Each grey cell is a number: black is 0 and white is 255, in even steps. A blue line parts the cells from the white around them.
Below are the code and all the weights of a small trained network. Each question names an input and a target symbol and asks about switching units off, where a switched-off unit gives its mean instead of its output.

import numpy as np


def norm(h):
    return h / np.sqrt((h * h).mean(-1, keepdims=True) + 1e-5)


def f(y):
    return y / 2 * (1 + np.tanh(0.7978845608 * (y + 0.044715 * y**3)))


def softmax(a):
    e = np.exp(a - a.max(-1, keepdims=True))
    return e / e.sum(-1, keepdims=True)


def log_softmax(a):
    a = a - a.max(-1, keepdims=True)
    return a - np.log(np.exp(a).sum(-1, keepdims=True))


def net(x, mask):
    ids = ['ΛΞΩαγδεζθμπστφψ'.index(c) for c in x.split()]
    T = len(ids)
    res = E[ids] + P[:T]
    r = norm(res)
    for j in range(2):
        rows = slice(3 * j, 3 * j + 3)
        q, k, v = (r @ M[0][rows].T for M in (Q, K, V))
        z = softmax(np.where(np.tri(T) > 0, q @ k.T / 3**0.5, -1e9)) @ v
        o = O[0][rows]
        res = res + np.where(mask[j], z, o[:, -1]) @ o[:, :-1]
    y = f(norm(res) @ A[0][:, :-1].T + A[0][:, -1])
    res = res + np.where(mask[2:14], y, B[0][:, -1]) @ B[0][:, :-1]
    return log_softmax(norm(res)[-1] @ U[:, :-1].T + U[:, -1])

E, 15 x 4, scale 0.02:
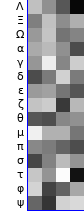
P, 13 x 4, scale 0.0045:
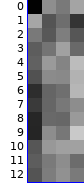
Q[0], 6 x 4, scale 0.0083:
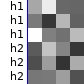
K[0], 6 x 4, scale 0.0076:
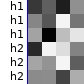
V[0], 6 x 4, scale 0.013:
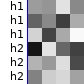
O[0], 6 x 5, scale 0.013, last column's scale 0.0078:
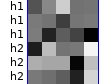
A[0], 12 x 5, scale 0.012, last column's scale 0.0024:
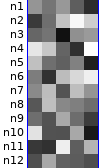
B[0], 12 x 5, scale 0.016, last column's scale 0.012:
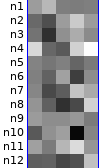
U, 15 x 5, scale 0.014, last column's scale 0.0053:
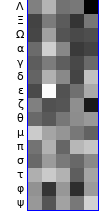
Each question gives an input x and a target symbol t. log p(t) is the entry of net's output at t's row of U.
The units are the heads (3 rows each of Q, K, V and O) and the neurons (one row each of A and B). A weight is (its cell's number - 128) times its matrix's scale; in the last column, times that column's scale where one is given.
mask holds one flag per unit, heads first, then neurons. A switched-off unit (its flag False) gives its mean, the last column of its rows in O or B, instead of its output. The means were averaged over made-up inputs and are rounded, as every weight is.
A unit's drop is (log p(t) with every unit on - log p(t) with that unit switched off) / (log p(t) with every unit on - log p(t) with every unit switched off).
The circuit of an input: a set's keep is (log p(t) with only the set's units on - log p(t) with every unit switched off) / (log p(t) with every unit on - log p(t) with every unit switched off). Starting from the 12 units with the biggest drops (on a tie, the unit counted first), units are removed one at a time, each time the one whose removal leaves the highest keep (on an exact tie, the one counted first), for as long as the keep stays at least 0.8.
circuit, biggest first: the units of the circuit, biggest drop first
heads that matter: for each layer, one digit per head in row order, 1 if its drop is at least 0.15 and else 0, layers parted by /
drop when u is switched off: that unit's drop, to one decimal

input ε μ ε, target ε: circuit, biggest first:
h1, h2
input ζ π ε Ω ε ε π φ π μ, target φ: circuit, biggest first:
h1
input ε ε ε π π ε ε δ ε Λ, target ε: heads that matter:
11
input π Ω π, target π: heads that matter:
11
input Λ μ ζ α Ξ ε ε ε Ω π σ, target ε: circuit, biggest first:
n4, h1
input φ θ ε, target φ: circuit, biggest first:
h1, n10, h2
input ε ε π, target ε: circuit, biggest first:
h2, h1
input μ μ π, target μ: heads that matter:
01
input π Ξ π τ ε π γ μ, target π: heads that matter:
01
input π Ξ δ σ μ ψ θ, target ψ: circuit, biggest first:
n11, h1
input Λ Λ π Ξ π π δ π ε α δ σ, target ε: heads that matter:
10
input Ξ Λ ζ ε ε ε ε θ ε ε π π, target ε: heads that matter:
11
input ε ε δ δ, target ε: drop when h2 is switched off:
0.3
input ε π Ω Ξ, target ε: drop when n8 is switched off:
-0.1
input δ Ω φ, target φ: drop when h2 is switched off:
0.1
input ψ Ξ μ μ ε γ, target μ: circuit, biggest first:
h2
